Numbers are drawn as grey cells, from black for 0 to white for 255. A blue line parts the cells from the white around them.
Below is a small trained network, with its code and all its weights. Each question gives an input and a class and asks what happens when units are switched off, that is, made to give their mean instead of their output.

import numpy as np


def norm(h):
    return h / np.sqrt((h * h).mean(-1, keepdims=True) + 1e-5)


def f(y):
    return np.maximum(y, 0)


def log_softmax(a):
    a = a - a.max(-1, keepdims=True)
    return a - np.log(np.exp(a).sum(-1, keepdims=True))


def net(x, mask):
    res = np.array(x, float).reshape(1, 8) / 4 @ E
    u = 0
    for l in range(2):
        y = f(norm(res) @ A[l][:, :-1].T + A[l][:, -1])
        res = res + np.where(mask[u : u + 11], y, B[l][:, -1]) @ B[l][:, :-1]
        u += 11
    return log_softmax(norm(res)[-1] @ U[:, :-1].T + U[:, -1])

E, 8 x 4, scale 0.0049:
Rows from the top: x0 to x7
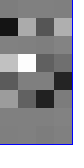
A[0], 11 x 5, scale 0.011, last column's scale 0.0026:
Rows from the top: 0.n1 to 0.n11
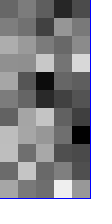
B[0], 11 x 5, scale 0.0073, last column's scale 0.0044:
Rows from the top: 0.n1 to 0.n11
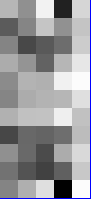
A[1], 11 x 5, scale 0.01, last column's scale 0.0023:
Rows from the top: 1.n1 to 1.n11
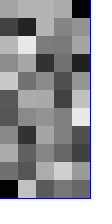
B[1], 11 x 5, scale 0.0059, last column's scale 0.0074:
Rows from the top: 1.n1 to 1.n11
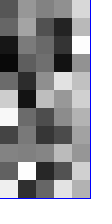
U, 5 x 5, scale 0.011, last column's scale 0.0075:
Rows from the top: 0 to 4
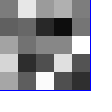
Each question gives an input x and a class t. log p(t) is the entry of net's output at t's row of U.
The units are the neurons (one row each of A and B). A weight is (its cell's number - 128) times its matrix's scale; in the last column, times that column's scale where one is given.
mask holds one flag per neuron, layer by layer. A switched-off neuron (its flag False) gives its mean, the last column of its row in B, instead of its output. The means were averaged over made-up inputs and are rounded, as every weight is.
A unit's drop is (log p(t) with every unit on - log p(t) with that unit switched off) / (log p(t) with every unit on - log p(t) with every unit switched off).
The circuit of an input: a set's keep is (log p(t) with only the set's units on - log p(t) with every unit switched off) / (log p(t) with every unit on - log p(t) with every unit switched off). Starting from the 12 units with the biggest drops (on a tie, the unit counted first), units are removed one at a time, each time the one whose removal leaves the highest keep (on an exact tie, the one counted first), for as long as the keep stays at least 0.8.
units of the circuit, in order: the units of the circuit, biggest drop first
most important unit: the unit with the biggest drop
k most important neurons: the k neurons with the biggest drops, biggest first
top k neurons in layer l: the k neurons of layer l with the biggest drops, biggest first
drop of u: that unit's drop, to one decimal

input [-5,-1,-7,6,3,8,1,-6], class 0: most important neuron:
(0.n5)
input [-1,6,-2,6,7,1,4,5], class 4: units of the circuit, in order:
(0.n1, 1.n6)
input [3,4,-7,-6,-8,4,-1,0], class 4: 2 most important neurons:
(0.n11, 0.n9)
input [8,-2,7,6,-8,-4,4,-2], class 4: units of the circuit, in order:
(0.n11, 1.n10, 0.n5)
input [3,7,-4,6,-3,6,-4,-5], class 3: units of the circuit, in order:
(1.n11, 1.n10)
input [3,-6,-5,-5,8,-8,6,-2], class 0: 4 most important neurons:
(0.n7, 0.n4, 0.n11, 0.n9)
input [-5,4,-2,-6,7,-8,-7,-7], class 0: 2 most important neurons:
(0.n7, 0.n11)
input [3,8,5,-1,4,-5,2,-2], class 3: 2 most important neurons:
(1.n11, 0.n5)
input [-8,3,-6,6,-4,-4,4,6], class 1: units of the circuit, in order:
(1.n3, 0.n10, 0.n5)
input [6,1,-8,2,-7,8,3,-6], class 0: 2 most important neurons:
(0.n5, 0.n1)
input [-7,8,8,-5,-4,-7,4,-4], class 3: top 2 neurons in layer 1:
(1.n11, 1.n3)
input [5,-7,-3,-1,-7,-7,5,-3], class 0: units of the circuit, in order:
(1.n6, 0.n1, 1.n10)
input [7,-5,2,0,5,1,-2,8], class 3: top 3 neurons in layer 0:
(0.n9, 0.n11, 0.n3)
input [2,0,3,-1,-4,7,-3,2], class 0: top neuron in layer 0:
(0.n5)
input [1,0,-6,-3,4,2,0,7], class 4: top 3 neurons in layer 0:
(0.n1, 0.n7, 0.n4)
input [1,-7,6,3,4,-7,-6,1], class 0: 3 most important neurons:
(0.n7, 1.n6, 1.n11)
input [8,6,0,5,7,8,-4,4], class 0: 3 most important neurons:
(0.n6, 0.n5, 0.n11)
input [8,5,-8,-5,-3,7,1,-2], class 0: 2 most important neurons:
(0.n5, 1.n10)
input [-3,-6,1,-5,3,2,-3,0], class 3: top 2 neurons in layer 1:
(1.n3, 1.n5)
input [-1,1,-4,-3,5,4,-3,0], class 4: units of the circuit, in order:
(0.n1)
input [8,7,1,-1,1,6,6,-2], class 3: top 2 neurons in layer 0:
(0.n7, 0.n4)
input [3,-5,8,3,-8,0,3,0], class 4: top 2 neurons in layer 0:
(0.n11, 0.n10)
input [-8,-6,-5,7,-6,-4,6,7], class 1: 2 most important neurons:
(1.n3, 0.n8)
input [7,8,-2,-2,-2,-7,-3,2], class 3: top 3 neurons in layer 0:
(0.n5, 0.n6, 0.n1)
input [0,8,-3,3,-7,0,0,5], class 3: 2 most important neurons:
(1.n11, 0.n1)
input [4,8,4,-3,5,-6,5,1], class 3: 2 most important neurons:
(1.n11, 0.n5)
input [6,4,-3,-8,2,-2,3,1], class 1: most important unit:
1.n2
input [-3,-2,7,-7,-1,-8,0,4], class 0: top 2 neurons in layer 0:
(0.n7, 0.n4)
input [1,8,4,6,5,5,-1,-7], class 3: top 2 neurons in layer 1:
(1.n11, 1.n10)
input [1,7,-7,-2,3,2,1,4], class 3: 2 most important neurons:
(1.n11, 0.n11)
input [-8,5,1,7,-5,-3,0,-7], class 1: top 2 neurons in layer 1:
(1.n3, 1.n4)
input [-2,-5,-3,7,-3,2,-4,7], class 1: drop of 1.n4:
0.2
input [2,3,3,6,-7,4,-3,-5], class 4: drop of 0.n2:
0.3
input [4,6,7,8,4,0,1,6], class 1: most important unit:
1.n4
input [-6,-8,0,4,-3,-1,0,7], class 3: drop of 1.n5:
0.2
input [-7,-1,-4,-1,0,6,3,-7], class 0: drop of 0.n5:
0.1
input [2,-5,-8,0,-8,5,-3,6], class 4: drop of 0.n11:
1.5
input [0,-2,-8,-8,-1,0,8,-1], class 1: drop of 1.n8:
0.0
